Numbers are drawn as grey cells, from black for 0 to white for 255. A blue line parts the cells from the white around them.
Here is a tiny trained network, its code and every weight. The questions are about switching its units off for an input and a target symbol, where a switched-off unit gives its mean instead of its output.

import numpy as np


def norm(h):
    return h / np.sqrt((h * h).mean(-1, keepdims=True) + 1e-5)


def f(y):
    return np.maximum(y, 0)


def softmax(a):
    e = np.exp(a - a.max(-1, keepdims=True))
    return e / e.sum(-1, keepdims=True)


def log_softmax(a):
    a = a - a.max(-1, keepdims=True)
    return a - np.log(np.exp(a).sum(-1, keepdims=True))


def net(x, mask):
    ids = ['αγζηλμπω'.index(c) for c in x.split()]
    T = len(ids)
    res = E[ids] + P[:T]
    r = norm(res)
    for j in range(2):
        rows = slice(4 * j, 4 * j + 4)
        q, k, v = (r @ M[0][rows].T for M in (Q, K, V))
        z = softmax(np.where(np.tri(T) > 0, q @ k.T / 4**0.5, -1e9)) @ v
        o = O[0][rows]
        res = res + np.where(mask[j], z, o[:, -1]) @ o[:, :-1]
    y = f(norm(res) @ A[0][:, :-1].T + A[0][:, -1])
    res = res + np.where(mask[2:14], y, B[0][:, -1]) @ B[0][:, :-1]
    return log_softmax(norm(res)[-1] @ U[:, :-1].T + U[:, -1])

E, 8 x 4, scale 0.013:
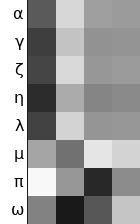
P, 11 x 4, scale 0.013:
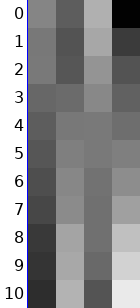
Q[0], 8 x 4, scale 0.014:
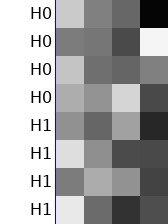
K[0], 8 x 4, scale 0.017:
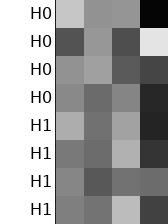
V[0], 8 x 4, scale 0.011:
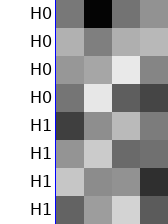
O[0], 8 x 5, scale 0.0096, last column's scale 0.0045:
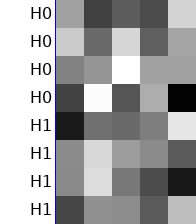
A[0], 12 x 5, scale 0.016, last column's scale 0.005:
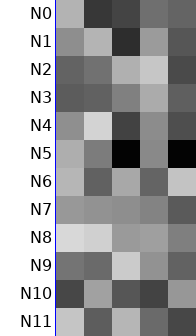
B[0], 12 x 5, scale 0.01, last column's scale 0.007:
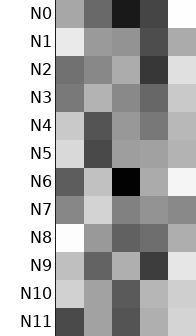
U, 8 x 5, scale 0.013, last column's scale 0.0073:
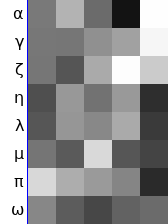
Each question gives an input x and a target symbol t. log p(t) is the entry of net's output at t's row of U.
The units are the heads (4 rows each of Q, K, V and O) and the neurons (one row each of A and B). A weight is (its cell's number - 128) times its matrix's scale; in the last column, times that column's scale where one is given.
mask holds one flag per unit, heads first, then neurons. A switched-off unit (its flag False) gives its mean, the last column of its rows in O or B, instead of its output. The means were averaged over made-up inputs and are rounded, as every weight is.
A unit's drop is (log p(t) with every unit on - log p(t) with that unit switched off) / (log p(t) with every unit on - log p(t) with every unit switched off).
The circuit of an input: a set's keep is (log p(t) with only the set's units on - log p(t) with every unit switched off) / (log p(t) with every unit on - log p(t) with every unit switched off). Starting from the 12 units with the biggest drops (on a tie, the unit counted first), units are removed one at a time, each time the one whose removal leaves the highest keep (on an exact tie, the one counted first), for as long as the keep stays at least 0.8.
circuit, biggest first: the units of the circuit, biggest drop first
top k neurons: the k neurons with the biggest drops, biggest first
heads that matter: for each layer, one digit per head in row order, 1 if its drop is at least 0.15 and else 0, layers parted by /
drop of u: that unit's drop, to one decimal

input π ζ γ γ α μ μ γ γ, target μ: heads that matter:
00
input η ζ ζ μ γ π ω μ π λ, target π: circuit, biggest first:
[H1]
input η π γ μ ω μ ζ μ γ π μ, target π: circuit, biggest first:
[H1, N8]
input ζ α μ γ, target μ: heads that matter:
10
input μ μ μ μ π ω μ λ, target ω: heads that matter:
11
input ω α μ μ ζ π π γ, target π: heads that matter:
01
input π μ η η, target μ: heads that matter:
10
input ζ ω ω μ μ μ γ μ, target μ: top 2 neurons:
[N9, N2]
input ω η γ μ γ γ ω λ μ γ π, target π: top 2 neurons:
[N1, N6]
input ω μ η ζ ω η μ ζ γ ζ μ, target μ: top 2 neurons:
[N2, N9]
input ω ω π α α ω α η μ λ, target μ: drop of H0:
0.1
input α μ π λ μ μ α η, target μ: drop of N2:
0.0
